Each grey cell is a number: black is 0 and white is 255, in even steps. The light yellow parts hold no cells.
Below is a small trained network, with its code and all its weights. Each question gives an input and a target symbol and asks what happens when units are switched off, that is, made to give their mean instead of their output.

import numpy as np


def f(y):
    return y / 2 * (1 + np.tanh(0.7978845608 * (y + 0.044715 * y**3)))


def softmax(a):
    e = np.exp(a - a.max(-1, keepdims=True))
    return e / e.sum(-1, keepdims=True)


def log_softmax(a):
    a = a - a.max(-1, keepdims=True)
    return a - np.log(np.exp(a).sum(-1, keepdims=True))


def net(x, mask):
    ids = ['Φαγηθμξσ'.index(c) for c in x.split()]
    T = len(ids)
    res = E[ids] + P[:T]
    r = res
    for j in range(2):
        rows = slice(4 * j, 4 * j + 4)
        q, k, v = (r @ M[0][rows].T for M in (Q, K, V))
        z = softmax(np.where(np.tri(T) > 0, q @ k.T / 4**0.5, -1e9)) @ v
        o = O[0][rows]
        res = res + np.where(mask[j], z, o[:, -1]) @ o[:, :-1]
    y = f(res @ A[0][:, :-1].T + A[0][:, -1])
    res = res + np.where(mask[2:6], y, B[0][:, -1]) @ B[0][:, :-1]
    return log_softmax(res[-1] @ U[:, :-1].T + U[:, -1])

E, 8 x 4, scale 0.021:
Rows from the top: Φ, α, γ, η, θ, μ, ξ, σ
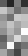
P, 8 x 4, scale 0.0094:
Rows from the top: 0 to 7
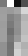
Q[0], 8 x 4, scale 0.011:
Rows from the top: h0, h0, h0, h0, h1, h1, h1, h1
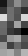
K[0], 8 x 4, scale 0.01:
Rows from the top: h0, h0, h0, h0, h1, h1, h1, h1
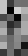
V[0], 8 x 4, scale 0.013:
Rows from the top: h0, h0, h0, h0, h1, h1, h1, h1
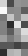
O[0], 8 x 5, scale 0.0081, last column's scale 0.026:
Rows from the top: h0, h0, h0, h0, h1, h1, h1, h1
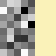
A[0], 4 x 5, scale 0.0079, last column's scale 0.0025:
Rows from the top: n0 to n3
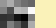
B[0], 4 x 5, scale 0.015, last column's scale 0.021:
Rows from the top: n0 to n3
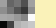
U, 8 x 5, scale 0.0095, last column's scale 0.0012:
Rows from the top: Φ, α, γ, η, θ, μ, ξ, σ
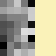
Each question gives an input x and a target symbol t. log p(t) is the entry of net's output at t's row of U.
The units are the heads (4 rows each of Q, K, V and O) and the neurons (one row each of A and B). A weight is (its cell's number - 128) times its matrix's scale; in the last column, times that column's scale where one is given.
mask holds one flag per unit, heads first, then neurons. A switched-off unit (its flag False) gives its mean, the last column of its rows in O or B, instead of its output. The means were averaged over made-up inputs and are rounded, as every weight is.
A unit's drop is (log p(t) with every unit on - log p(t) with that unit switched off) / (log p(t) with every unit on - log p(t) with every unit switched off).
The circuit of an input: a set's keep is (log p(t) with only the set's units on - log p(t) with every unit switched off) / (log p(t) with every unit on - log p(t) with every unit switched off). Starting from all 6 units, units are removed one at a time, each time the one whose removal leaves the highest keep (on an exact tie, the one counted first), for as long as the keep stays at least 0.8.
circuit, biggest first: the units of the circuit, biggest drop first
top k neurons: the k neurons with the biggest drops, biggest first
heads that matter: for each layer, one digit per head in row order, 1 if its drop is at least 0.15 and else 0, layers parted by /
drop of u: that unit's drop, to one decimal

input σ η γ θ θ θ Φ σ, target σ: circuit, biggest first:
(n3; h1; n2; h0)
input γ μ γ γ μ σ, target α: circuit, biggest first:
(h0)
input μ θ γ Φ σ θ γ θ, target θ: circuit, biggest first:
(h0; h1)
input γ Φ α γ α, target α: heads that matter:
10
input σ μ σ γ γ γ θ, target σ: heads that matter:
11
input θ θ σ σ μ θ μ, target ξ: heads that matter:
01
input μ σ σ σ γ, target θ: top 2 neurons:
(n2; n0)
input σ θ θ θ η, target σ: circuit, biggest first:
(h1; n3; h0)
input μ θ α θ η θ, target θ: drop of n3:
0.0
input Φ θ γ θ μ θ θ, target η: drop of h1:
0.8
